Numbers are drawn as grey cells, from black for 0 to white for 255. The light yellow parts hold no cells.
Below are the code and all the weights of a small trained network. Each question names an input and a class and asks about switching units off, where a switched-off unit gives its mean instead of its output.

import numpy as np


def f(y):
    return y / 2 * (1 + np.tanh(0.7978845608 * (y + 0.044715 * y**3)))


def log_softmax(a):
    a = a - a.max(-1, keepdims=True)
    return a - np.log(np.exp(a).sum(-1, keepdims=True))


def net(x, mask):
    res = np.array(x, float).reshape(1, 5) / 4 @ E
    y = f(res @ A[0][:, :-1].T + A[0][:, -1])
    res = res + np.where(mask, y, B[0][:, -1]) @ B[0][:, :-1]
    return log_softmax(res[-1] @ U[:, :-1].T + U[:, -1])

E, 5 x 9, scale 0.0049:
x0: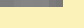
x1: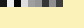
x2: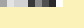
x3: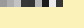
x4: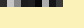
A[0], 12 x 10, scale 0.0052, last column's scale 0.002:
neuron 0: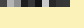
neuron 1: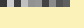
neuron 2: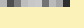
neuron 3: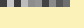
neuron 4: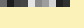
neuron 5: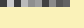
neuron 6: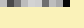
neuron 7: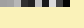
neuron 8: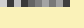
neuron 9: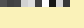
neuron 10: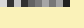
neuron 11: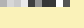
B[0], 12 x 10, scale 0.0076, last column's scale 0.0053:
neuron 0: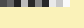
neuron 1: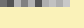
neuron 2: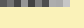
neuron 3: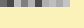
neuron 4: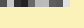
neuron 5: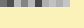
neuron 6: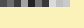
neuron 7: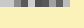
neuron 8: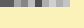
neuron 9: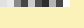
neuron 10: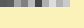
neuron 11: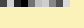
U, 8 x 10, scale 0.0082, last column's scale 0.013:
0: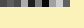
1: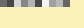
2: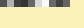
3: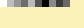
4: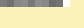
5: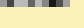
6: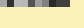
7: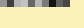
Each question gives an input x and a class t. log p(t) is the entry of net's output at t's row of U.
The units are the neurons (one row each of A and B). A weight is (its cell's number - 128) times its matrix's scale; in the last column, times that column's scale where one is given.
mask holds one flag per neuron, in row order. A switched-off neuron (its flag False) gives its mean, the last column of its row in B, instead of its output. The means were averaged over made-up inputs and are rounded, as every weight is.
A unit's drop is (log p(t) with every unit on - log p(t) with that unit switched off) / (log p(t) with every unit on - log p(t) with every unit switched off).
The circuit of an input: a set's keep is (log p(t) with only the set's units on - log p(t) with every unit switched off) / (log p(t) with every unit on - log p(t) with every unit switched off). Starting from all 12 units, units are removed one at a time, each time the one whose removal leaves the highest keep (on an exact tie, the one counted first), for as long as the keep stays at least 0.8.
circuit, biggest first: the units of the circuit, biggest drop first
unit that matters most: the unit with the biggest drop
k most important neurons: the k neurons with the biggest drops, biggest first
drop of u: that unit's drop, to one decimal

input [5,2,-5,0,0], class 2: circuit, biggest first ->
[neuron 4]
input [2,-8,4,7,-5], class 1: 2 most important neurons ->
[neuron 10; neuron 8]
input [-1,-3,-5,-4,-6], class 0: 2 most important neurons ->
[neuron 6; neuron 2]
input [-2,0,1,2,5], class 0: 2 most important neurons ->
[neuron 0; neuron 9]
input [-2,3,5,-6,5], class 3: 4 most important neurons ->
[neuron 9; neuron 4; neuron 6; neuron 2]
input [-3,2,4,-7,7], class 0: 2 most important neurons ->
[neuron 0; neuron 7]
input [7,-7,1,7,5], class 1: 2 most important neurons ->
[neuron 10; neuron 8]
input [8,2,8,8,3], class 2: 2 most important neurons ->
[neuron 11; neuron 9]
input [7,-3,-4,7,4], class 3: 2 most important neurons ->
[neuron 7; neuron 11]
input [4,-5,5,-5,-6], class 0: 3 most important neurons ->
[neuron 6; neuron 2; neuron 4]
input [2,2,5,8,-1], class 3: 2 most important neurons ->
[neuron 7; neuron 4]
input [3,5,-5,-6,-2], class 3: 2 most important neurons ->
[neuron 9; neuron 11]
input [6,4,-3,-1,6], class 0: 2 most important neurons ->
[neuron 0; neuron 11]
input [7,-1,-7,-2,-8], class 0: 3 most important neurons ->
[neuron 6; neuron 2; neuron 11]
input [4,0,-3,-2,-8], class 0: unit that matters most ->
neuron 6
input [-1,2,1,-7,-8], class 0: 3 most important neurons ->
[neuron 6; neuron 2; neuron 7]
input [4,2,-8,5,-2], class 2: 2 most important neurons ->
[neuron 4; neuron 9]
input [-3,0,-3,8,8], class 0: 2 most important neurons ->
[neuron 0; neuron 9]
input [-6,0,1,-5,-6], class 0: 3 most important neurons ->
[neuron 6; neuron 2; neuron 7]
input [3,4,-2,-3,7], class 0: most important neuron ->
[neuron 0]
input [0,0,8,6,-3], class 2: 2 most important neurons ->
[neuron 11; neuron 9]
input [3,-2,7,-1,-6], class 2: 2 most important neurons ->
[neuron 11; neuron 0]
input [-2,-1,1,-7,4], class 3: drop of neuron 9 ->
0.7
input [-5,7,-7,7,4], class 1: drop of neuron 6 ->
0.0
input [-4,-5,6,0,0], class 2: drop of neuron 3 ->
0.1
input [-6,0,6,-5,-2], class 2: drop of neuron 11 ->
1.0
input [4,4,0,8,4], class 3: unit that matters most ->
neuron 7
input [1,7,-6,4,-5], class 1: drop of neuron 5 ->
0.4
